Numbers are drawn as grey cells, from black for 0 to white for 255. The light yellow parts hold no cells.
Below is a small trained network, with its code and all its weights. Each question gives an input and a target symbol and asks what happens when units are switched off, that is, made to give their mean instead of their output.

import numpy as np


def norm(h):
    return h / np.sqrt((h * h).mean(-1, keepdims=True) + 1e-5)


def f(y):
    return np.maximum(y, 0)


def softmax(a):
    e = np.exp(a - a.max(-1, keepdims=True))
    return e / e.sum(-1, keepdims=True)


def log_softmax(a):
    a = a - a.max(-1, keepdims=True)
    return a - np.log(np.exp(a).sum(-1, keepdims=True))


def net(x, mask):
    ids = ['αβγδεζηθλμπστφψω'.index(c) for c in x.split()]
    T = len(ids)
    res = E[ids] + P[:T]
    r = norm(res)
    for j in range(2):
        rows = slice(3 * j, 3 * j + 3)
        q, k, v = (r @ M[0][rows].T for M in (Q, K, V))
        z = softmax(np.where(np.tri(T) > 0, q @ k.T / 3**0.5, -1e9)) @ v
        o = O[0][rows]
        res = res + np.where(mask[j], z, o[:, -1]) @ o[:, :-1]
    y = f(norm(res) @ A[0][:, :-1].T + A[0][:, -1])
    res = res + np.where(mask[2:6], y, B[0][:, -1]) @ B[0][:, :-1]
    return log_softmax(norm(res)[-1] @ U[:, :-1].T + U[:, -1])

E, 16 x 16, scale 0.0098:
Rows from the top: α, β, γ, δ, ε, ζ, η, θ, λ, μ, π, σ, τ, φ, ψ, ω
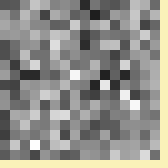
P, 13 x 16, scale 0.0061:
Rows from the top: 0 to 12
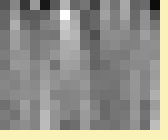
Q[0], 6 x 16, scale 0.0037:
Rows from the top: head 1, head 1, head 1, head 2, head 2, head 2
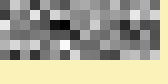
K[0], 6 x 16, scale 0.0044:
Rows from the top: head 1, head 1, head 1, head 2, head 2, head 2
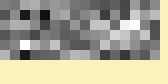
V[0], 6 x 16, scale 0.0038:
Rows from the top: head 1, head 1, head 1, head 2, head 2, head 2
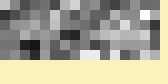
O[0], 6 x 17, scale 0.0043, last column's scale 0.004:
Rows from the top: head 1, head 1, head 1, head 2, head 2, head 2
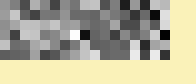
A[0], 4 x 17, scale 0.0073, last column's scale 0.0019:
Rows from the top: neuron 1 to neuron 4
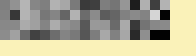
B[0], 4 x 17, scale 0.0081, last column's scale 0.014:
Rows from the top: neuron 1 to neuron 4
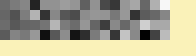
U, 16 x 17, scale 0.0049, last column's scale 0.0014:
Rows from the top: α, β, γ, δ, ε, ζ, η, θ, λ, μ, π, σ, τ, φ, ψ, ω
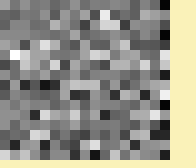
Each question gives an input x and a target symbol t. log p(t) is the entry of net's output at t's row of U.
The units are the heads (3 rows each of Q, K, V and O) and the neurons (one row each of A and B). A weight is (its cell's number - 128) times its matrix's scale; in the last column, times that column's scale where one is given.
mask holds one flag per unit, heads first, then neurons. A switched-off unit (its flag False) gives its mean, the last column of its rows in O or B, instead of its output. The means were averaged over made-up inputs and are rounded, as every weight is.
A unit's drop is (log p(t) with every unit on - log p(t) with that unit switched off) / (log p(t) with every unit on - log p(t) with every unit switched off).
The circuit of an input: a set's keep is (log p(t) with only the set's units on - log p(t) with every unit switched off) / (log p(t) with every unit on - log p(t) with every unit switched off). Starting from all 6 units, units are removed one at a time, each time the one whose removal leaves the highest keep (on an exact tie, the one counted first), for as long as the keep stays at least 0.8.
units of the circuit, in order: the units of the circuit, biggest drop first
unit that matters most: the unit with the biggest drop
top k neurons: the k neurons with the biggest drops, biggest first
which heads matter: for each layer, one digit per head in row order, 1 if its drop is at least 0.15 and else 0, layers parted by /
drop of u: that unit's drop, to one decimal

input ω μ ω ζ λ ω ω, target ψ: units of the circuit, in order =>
(neuron 2; head 2; neuron 1)
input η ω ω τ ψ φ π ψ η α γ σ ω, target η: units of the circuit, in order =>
(head 2; neuron 4; neuron 1; head 1)
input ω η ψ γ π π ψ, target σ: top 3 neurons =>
(neuron 1; neuron 3; neuron 4)
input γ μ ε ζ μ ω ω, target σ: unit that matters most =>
head 2
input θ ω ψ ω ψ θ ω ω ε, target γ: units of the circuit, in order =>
(neuron 1; neuron 4)
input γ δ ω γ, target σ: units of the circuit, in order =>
(head 1; neuron 4)
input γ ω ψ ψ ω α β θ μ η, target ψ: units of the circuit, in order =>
(head 1; neuron 1; neuron 2)
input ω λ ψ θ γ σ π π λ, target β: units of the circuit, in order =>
(head 1; neuron 1; neuron 4)
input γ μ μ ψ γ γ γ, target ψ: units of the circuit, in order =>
(neuron 2; head 1; neuron 1)
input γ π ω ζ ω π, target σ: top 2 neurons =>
(neuron 4; neuron 2)
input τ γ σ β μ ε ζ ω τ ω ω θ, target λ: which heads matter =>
01
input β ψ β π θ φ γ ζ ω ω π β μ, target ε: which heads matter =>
01
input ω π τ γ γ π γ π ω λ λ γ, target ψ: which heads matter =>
11
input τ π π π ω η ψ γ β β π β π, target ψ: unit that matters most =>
neuron 2
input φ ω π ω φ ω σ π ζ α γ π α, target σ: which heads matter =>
00
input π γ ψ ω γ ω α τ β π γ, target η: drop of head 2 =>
0.7
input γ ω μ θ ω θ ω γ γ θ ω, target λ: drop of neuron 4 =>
0.2
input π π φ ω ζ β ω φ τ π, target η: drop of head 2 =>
0.4
